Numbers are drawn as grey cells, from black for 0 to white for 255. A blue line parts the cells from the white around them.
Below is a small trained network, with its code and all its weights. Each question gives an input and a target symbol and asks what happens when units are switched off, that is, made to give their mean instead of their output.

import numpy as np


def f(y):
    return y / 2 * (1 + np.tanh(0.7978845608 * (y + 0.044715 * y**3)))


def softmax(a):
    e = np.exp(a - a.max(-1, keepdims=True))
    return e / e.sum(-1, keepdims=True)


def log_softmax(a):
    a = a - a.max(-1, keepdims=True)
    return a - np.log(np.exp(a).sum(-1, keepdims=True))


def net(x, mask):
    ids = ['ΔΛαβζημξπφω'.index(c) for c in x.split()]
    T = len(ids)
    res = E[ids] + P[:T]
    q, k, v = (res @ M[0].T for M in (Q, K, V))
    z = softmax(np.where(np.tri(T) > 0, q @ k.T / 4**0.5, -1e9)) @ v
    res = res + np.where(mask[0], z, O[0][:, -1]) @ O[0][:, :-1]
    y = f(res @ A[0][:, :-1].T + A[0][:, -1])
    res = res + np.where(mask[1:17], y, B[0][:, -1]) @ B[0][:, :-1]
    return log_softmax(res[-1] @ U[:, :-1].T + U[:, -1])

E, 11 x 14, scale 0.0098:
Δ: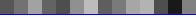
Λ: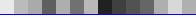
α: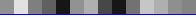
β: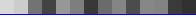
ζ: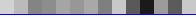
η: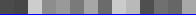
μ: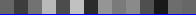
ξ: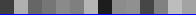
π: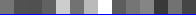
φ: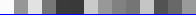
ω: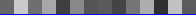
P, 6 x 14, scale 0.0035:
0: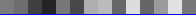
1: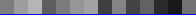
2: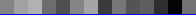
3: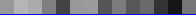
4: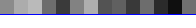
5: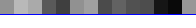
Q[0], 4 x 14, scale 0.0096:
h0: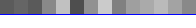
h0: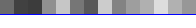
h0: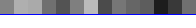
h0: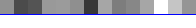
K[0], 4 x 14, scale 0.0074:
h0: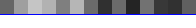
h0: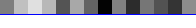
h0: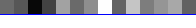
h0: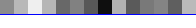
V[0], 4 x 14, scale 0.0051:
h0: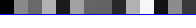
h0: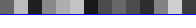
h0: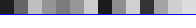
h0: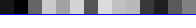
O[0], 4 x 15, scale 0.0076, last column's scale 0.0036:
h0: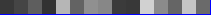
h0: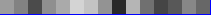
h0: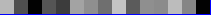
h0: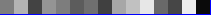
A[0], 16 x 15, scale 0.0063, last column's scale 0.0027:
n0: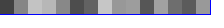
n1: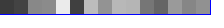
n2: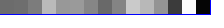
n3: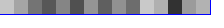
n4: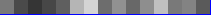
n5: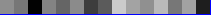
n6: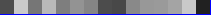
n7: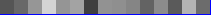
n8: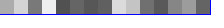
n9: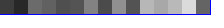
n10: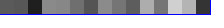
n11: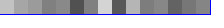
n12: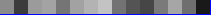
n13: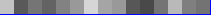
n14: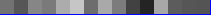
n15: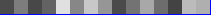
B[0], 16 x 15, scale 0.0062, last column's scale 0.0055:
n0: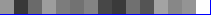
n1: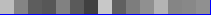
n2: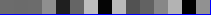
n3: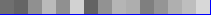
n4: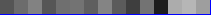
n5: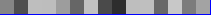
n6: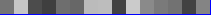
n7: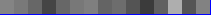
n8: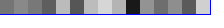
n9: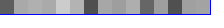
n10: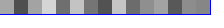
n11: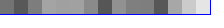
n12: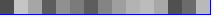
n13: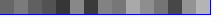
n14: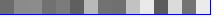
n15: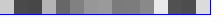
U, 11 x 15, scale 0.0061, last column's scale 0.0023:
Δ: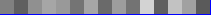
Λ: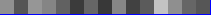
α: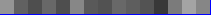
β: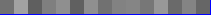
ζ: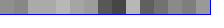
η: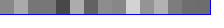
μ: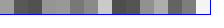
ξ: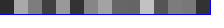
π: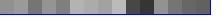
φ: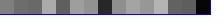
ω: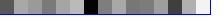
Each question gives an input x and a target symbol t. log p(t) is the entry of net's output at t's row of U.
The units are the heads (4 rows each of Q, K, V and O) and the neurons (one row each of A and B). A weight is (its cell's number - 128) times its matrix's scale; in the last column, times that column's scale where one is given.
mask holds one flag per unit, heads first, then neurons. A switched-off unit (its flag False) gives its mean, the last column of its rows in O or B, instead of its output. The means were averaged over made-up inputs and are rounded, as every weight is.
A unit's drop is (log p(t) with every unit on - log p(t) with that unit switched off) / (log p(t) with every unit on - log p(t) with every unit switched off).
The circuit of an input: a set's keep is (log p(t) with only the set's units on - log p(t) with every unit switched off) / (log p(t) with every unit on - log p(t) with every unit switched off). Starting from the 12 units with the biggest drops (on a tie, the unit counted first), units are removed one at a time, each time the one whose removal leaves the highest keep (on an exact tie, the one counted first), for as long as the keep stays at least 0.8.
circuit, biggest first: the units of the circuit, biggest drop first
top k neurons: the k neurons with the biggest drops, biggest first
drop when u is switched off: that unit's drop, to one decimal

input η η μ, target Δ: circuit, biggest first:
(h0, n5)
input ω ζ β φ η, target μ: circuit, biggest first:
(h0, n15)
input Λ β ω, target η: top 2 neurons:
(n12, n13)
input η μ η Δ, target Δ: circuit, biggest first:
(h0, n5, n8)
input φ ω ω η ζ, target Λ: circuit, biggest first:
(h0)
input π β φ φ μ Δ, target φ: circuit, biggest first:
(h0, n2)
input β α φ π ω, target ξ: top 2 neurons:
(n6, n8)
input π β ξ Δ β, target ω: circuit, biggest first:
(h0, n3)
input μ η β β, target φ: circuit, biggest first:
(h0, n2, n15)
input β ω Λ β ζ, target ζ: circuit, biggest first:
(h0, n14)
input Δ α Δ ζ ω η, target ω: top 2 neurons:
(n9, n14)
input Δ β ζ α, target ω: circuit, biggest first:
(h0, n9, n3)
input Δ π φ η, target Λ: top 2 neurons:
(n2, n7)
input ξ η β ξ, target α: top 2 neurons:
(n4, n13)
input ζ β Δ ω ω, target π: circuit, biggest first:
(h0, n8)
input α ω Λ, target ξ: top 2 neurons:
(n14, n12)
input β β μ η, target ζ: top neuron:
(n0)
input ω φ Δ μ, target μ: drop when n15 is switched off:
0.5
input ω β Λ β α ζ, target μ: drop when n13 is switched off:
0.0
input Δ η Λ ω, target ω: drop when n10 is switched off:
0.1
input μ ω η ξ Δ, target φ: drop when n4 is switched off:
0.0
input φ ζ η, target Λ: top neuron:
(n0)
